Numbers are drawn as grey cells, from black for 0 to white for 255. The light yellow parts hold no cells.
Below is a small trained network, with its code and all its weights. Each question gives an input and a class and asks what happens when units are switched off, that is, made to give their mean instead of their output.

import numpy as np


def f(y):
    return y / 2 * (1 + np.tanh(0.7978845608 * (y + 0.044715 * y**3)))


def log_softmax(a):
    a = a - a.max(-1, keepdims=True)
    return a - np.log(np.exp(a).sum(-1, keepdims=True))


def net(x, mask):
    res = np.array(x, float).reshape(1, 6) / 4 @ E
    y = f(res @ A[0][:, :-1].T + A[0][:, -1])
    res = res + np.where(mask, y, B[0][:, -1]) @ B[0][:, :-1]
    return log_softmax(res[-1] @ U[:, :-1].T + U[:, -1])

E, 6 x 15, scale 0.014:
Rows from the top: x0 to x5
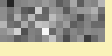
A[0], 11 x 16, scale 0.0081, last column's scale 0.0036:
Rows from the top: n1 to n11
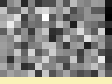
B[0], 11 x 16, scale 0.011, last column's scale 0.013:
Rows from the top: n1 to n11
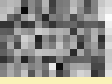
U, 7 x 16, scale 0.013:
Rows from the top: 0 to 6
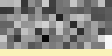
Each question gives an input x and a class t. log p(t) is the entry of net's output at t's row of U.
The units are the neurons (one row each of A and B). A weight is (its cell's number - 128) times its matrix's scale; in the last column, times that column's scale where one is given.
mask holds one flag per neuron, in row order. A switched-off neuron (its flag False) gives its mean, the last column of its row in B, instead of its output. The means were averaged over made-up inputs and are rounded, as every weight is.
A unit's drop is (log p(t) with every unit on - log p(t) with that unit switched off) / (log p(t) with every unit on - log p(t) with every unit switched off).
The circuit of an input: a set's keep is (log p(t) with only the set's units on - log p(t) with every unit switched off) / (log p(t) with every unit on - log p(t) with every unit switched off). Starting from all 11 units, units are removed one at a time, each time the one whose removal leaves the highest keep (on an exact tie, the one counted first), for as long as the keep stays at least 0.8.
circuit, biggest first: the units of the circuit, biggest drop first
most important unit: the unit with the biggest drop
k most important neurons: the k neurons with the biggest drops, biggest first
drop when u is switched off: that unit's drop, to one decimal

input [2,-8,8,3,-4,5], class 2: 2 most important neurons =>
[n11; n5]
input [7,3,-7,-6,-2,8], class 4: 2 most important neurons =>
[n7; n4]
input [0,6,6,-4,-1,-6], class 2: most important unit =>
n10
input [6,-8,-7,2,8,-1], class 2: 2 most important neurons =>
[n11; n4]
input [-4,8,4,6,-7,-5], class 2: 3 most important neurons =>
[n3; n10; n1]
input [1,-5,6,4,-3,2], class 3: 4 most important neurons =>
[n8; n10; n3; n1]
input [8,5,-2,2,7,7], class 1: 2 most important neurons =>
[n9; n6]
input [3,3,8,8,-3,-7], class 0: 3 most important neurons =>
[n2; n5; n7]
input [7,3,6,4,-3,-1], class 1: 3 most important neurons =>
[n9; n5; n3]
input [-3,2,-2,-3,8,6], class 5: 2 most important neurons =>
[n3; n6]
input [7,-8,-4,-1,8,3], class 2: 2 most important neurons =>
[n11; n4]
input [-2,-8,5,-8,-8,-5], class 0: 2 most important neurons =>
[n1; n3]
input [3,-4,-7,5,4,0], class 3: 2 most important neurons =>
[n5; n1]
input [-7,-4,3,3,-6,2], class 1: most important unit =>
n3
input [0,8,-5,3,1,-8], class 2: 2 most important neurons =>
[n10; n7]
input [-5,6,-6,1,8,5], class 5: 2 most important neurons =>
[n3; n11]
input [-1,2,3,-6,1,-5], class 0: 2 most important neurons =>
[n1; n7]
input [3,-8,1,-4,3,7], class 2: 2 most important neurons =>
[n11; n6]
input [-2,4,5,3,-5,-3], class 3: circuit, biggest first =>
[n3; n11; n4]
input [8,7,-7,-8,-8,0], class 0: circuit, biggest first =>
[n1]
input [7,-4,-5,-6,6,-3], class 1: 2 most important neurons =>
[n9; n2]
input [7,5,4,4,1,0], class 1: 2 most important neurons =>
[n9; n11]
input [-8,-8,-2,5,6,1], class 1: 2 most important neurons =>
[n4; n10]
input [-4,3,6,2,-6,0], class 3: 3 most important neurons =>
[n3; n8; n4]
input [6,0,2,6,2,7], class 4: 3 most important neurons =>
[n7; n4; n1]
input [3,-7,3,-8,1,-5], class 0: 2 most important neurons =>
[n1; n10]
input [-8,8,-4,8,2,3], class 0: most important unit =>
n2
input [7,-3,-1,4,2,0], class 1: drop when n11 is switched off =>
0.0
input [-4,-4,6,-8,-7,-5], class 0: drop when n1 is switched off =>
0.7
